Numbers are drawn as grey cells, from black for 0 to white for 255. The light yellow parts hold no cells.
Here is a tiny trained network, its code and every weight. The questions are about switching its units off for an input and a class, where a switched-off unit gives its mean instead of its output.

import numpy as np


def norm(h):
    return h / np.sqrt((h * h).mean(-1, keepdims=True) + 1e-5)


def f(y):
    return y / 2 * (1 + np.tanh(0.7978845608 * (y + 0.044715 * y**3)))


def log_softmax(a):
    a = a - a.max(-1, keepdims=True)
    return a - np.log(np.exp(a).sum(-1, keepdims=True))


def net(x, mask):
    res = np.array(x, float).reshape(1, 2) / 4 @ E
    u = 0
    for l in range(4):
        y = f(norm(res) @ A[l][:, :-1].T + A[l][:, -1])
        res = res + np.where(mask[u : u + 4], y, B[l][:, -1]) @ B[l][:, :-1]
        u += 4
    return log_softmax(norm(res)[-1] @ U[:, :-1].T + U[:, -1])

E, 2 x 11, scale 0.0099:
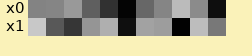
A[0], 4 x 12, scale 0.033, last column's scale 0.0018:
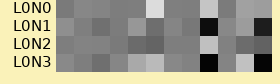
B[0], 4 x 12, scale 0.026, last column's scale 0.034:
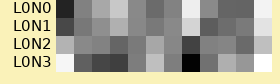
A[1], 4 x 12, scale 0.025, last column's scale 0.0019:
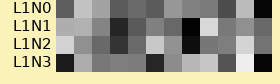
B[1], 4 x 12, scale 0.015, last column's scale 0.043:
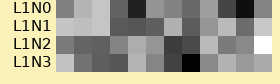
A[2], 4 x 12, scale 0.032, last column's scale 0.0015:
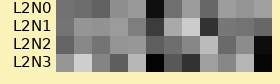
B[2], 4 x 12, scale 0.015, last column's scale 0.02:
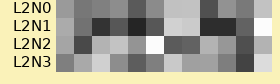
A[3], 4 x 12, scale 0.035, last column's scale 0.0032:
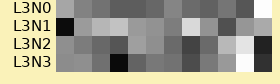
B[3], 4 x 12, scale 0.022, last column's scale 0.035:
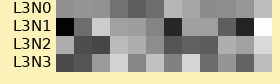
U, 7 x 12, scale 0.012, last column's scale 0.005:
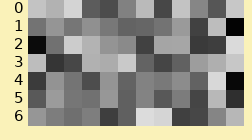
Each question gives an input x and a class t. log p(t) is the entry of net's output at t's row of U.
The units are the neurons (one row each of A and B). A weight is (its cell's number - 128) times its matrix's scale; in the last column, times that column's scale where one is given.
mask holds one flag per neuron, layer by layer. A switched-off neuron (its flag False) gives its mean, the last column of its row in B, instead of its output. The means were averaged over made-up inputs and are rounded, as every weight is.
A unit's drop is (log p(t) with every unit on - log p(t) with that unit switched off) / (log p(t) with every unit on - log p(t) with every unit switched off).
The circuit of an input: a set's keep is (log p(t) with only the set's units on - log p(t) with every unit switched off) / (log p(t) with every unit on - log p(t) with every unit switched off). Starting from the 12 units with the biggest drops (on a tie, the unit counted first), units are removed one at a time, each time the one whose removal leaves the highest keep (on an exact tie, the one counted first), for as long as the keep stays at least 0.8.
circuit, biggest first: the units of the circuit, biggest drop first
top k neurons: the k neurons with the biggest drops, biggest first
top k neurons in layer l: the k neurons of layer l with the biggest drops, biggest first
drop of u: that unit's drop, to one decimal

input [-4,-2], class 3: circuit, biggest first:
(L3N1)
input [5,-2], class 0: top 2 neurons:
(L0N0; L0N3)
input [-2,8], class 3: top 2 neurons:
(L0N3; L0N0)
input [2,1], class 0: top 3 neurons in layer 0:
(L0N0; L0N1; L0N3)
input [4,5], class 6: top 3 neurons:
(L0N3; L1N2; L0N0)
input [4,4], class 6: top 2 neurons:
(L1N2; L0N3)
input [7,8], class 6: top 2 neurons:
(L0N3; L1N2)
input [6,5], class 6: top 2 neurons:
(L1N2; L0N3)
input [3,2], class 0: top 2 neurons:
(L0N0; L0N1)
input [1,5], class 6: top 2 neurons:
(L0N1; L1N2)
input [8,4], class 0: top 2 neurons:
(L0N1; L0N0)
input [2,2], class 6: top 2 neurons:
(L1N2; L0N3)
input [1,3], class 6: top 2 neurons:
(L1N2; L2N1)
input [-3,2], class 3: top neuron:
(L0N3)
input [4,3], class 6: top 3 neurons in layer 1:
(L1N2; L1N3; L1N1)
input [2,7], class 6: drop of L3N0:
0.0
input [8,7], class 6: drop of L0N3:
1.2
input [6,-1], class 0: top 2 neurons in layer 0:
(L0N0; L0N3)
